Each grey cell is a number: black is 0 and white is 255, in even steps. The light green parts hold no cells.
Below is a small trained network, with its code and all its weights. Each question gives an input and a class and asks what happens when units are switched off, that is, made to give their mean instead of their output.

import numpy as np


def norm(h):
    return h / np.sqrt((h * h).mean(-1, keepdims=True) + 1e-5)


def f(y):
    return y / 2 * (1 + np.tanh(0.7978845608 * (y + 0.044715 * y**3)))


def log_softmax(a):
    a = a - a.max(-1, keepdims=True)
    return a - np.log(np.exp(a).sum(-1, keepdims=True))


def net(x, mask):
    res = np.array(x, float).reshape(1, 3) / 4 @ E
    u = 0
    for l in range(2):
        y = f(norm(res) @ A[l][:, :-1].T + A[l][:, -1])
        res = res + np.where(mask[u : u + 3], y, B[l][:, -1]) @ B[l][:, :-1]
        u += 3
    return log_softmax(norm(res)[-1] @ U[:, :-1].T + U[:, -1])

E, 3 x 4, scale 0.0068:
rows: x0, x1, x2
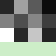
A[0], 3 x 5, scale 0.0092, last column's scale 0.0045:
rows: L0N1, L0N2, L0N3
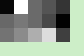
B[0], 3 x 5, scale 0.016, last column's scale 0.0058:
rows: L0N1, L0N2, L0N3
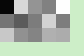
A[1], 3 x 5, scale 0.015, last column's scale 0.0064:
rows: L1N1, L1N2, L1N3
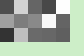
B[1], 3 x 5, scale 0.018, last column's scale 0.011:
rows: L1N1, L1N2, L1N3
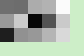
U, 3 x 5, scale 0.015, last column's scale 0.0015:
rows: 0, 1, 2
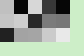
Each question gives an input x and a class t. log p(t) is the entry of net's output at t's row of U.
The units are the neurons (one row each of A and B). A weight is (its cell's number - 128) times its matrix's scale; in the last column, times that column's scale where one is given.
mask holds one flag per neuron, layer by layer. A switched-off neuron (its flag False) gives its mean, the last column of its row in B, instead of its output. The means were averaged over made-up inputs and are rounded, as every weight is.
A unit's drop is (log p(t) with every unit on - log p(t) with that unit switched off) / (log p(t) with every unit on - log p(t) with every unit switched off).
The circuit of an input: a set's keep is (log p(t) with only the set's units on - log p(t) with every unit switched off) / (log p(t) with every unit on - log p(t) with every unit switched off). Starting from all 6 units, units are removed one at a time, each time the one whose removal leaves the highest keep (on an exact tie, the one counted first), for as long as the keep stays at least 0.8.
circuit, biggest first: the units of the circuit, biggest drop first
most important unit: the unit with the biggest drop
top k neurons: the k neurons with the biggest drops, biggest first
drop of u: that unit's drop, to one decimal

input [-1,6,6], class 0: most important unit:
L1N2
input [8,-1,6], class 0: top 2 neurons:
[L0N1, L1N3]
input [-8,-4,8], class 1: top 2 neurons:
[L1N2, L1N1]
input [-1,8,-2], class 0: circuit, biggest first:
[L0N1, L1N2, L1N3]
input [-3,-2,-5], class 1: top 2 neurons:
[L0N3, L1N2]
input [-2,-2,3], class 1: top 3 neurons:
[L0N1, L1N3, L1N1]
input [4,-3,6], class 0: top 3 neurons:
[L0N1, L1N2, L1N3]
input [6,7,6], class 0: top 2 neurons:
[L0N1, L1N2]
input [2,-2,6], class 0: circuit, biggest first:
[L0N1, L1N3]
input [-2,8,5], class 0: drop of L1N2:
0.1
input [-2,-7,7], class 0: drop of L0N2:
0.2
